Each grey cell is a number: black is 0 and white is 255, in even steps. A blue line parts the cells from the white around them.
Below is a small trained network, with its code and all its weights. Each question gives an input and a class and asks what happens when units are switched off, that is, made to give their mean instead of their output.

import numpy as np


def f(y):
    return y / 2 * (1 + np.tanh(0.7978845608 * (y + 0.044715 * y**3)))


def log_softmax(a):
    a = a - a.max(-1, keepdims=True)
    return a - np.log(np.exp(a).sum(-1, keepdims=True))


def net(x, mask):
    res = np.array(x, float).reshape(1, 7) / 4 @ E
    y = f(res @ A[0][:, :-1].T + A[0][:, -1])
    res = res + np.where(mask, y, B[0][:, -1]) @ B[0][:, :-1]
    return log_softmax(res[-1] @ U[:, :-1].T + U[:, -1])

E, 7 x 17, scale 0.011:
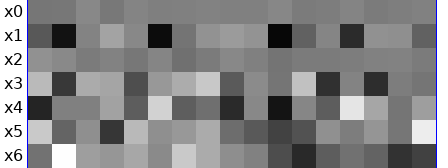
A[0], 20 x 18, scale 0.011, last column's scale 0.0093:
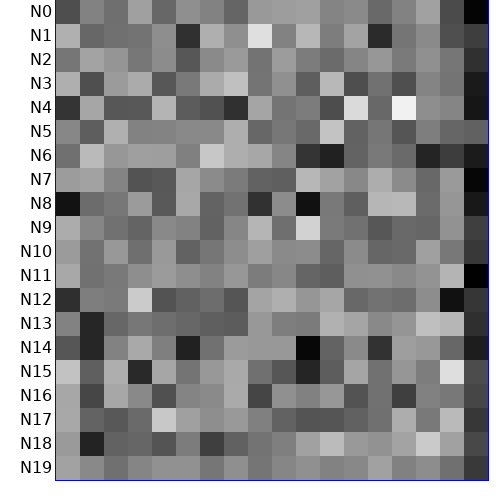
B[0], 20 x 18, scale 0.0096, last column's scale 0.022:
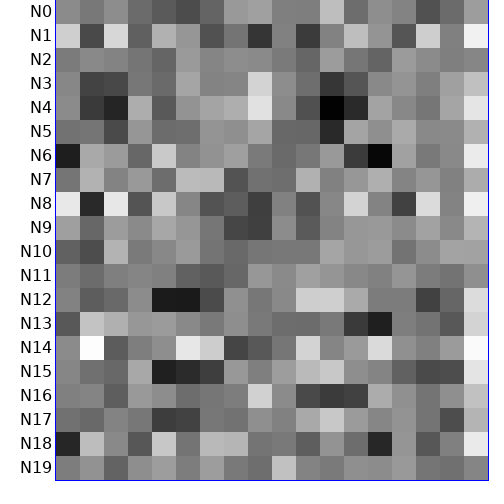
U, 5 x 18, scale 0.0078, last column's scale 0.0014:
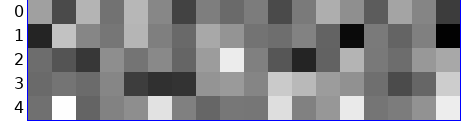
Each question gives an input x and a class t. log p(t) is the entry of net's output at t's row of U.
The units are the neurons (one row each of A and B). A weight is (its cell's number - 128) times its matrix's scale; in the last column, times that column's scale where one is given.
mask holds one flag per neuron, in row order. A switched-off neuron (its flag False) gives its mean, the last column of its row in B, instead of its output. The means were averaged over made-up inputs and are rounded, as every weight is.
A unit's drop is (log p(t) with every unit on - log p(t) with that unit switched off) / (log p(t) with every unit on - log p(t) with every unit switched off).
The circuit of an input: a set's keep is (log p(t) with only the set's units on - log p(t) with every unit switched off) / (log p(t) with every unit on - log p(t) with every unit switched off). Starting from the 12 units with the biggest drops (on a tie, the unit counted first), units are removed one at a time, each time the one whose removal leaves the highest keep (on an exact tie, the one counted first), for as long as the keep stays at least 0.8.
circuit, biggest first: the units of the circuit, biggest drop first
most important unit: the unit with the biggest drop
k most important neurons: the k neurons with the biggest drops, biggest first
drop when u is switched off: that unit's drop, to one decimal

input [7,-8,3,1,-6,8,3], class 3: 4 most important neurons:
N15, N14, N17, N8
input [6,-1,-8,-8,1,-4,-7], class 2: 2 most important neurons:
N4, N6
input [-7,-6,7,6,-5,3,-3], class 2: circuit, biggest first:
N16
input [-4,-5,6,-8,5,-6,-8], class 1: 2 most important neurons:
N18, N13
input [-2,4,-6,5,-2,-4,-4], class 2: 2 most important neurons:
N3, N6
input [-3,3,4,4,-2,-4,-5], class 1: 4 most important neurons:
N18, N4, N13, N15
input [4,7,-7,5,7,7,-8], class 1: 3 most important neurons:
N18, N13, N1
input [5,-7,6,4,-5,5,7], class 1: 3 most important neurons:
N6, N14, N8
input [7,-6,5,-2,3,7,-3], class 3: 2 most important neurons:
N14, N15
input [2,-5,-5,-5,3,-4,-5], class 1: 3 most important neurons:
N14, N18, N3
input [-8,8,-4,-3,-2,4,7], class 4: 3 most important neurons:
N14, N18, N13
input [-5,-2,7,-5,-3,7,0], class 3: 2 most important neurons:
N15, N17
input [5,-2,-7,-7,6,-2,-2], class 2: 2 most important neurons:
N4, N1
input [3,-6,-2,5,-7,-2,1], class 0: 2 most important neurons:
N14, N1
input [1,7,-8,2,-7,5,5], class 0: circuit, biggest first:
N1
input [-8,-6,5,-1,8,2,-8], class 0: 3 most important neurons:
N8, N6, N14
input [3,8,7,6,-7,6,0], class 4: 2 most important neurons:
N14, N8
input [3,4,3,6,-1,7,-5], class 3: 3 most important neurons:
N15, N4, N17
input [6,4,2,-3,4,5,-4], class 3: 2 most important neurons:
N15, N1
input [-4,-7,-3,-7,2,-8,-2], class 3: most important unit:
N12
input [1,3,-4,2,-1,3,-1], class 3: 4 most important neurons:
N4, N15, N7, N8
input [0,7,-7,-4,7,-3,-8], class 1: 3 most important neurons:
N18, N13, N1
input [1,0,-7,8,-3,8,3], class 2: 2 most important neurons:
N3, N16
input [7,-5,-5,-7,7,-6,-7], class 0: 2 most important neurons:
N8, N6
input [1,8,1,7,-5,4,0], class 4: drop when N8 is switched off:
0.0
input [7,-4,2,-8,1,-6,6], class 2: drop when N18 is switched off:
0.1
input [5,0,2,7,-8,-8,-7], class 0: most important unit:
N1
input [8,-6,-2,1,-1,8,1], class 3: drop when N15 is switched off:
0.3
